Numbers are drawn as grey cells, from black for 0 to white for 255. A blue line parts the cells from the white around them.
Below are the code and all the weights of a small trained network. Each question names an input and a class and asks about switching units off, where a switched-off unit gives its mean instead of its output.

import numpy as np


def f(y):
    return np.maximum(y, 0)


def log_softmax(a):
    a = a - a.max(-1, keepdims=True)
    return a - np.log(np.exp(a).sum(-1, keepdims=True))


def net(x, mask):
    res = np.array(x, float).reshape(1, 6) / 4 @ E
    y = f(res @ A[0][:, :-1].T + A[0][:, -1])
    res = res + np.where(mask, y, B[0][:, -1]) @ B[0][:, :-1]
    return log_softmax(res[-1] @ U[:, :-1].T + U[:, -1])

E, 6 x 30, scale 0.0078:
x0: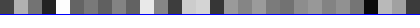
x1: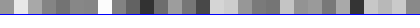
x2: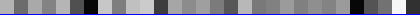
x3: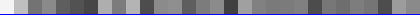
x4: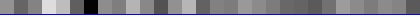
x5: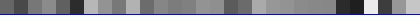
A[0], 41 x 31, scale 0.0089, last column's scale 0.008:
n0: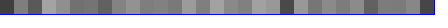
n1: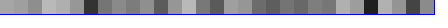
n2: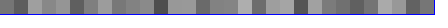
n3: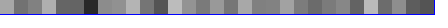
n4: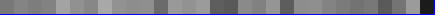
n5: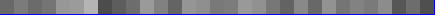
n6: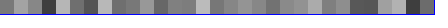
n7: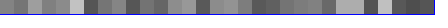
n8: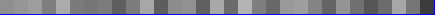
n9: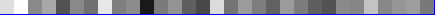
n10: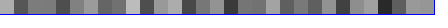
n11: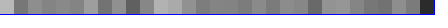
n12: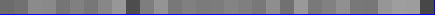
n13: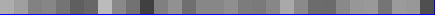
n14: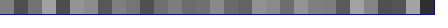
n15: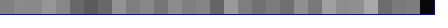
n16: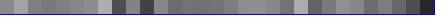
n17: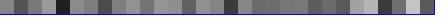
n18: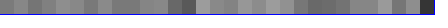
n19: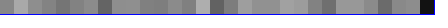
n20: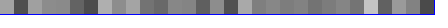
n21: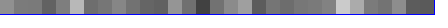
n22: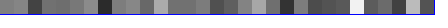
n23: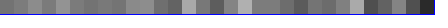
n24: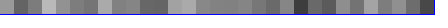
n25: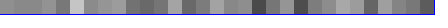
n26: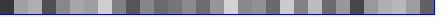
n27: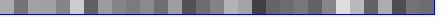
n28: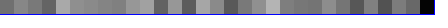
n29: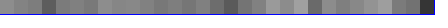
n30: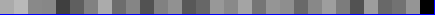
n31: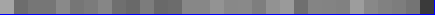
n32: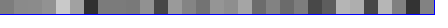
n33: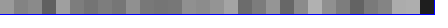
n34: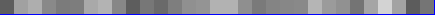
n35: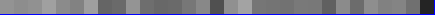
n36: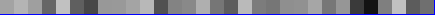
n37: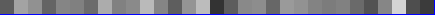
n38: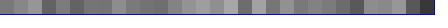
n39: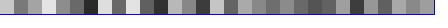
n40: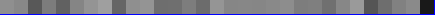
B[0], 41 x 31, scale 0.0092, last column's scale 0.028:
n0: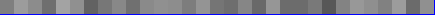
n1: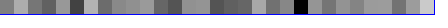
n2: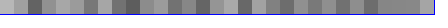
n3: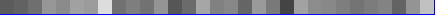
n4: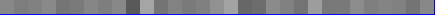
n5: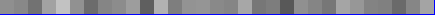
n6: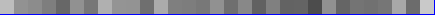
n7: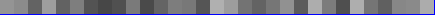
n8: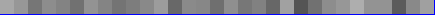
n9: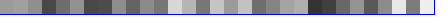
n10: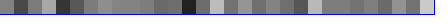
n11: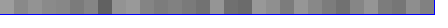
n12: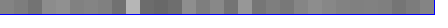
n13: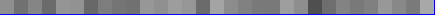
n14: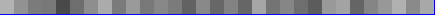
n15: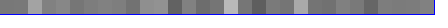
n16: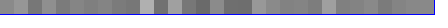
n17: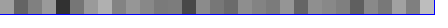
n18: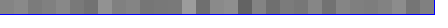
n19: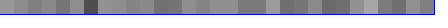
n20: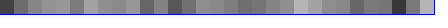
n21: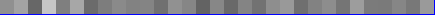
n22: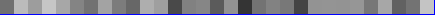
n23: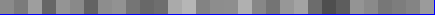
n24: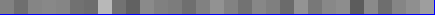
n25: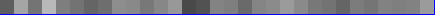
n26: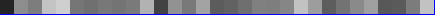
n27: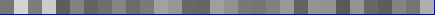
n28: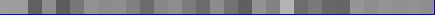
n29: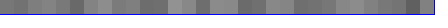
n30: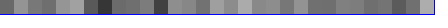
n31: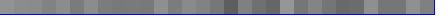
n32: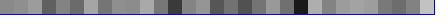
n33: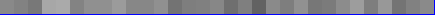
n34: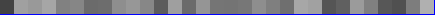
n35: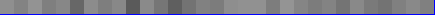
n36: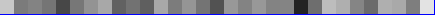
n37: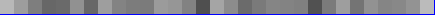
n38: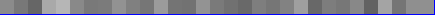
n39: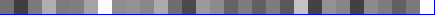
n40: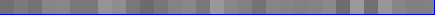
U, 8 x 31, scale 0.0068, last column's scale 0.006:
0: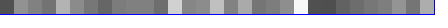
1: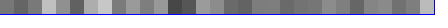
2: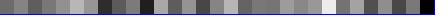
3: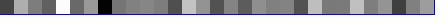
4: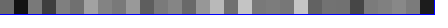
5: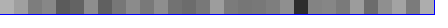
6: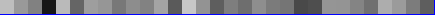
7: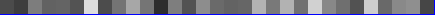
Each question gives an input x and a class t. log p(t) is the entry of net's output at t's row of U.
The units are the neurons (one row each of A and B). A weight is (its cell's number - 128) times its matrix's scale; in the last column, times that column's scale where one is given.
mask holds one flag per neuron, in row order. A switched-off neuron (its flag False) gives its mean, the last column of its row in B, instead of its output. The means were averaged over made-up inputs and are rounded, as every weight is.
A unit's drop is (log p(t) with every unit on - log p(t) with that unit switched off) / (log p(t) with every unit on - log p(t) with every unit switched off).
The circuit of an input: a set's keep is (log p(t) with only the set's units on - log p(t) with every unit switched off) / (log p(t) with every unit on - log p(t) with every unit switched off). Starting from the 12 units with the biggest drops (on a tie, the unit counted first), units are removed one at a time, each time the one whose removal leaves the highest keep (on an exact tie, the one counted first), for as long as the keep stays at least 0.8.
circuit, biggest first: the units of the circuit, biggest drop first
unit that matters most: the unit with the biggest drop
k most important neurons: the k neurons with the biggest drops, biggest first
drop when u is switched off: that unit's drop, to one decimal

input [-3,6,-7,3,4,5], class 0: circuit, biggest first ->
(n9)
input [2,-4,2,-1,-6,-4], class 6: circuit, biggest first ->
(n10 n26)
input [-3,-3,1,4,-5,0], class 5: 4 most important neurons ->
(n39 n3 n26 n20)
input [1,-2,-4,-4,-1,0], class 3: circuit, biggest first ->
(n39 n36)
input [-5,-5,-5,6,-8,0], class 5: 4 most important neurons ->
(n39 n3 n26 n20)
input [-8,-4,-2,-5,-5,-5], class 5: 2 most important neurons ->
(n39 n3)
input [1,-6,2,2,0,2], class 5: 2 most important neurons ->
(n39 n3)
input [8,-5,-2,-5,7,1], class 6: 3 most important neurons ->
(n26 n37 n34)
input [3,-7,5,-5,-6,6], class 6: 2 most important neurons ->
(n39 n10)
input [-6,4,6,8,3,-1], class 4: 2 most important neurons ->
(n9 n39)
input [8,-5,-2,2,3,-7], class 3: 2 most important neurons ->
(n39 n7)
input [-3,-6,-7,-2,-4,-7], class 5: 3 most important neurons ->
(n39 n3 n7)
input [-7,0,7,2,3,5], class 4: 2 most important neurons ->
(n9 n22)
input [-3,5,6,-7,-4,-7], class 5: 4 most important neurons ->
(n6 n27 n20 n22)
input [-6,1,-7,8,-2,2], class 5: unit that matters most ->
n10
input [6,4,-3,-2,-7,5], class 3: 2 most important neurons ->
(n9 n39)
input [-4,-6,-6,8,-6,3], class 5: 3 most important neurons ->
(n39 n3 n26)
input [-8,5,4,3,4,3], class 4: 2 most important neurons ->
(n39 n9)
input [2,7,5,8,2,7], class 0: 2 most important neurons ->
(n9 n30)
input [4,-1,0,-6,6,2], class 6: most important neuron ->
(n26)
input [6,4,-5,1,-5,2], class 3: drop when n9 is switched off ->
0.3
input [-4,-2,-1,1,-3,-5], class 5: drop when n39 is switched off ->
0.5
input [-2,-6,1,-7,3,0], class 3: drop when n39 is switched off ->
0.5
